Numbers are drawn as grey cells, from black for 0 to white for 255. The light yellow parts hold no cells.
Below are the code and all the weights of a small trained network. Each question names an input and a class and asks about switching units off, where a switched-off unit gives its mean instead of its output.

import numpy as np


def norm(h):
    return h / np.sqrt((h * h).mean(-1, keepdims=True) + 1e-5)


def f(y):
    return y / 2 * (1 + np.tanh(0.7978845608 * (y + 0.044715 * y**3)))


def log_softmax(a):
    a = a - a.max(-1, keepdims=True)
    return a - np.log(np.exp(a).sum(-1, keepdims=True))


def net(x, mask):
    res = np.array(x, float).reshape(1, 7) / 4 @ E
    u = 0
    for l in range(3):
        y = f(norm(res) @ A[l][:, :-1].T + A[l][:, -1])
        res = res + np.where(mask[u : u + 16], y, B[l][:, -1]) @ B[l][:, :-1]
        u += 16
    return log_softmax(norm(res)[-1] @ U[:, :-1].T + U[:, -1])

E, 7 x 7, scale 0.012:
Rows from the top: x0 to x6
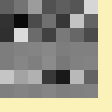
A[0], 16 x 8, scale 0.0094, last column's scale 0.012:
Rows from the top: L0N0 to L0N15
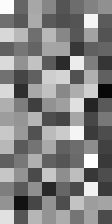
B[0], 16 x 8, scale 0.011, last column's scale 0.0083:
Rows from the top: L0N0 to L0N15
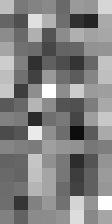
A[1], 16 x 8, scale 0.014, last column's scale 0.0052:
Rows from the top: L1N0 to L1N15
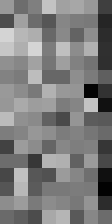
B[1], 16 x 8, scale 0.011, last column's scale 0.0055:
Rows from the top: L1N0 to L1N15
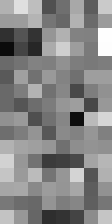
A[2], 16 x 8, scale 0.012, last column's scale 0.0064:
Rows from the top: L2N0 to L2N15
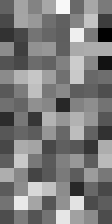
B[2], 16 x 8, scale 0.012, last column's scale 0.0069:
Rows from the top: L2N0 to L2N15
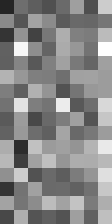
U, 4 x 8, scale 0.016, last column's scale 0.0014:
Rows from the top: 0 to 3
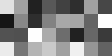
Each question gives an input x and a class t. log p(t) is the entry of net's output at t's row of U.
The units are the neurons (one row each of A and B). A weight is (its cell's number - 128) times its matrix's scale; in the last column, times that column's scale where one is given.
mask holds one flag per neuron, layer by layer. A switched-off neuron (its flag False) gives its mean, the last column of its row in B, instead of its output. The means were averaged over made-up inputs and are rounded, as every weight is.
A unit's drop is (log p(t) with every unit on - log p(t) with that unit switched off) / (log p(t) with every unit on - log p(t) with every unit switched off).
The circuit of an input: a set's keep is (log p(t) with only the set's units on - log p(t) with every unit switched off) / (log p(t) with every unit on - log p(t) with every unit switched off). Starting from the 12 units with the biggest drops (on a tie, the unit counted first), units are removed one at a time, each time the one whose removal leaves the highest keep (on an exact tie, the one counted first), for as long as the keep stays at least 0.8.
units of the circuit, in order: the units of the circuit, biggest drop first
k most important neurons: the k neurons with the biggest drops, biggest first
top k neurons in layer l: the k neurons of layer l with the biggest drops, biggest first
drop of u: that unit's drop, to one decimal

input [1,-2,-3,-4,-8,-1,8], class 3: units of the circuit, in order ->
L0N6
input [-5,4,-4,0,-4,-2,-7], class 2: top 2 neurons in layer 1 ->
L1N3, L1N2
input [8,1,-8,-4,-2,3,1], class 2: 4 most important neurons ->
L0N1, L0N11, L0N13, L2N13
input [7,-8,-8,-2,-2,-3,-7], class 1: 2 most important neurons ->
L1N3, L0N14
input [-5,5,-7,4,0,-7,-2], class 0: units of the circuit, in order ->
L1N15, L1N11
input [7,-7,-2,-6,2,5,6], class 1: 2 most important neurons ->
L1N3, L1N2
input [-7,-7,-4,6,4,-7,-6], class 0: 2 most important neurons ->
L0N5, L1N15
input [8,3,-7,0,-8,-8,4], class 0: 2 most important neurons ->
L0N5, L1N15
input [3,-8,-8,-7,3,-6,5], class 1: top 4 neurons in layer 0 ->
L0N14, L0N2, L0N8, L0N4
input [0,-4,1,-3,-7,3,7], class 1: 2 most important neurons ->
L1N2, L1N3
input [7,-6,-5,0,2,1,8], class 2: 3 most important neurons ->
L0N1, L0N11, L0N13
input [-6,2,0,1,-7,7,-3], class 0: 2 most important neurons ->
L0N4, L0N8
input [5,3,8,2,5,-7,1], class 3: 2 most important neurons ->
L1N12, L0N8
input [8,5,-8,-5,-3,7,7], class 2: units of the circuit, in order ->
L0N1
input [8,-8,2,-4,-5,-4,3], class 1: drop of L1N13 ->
0.0
